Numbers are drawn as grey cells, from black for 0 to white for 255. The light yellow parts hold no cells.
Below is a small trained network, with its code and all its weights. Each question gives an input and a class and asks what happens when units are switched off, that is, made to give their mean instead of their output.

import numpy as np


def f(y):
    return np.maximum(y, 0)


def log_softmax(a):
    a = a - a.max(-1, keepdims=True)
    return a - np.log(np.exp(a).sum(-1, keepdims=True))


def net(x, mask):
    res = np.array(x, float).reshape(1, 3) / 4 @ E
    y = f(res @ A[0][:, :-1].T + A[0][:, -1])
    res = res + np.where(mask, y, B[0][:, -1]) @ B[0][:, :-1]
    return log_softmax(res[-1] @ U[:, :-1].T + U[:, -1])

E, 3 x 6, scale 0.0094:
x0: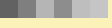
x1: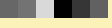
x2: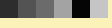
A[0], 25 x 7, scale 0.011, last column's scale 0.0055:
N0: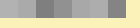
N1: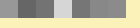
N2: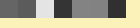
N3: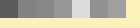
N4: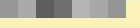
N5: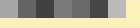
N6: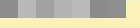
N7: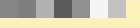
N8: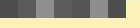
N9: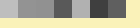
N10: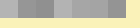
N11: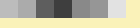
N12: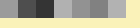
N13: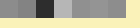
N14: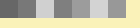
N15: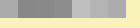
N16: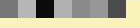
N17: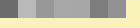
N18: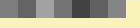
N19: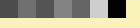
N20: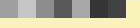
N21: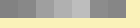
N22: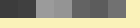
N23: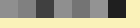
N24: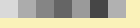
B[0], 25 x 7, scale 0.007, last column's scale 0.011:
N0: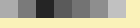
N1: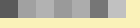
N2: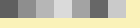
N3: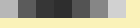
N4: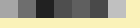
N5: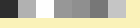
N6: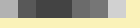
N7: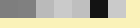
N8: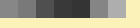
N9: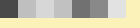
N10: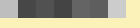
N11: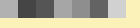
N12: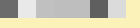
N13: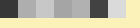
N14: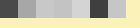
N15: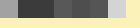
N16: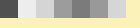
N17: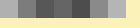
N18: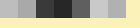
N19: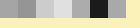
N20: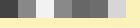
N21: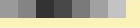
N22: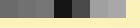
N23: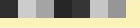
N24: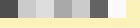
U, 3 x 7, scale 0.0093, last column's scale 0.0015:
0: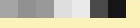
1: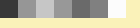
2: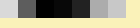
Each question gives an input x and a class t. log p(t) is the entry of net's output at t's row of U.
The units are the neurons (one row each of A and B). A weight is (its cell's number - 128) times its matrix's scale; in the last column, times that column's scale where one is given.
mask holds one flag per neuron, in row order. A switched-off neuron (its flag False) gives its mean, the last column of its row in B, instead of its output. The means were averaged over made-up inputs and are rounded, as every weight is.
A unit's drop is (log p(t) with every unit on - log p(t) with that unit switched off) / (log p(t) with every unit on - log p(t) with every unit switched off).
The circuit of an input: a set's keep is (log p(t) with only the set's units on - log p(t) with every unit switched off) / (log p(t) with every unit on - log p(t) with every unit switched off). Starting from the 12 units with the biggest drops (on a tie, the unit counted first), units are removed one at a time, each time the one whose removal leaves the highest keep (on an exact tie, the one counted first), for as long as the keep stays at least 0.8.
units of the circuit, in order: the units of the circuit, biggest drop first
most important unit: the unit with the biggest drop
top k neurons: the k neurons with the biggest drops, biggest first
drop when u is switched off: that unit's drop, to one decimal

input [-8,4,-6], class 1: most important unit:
N20
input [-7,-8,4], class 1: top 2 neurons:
[N23; N16]
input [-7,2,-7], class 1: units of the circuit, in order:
[N20; N9]
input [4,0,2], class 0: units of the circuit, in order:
[N7; N20]
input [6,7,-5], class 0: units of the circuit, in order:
[N7; N2]
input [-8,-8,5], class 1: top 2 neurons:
[N23; N16]
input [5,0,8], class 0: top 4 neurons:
[N19; N7; N14; N20]
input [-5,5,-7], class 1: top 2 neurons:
[N20; N9]
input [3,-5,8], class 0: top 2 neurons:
[N19; N20]
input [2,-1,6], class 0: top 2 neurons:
[N19; N20]
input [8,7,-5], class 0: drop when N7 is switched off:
0.1
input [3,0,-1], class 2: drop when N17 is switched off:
0.0
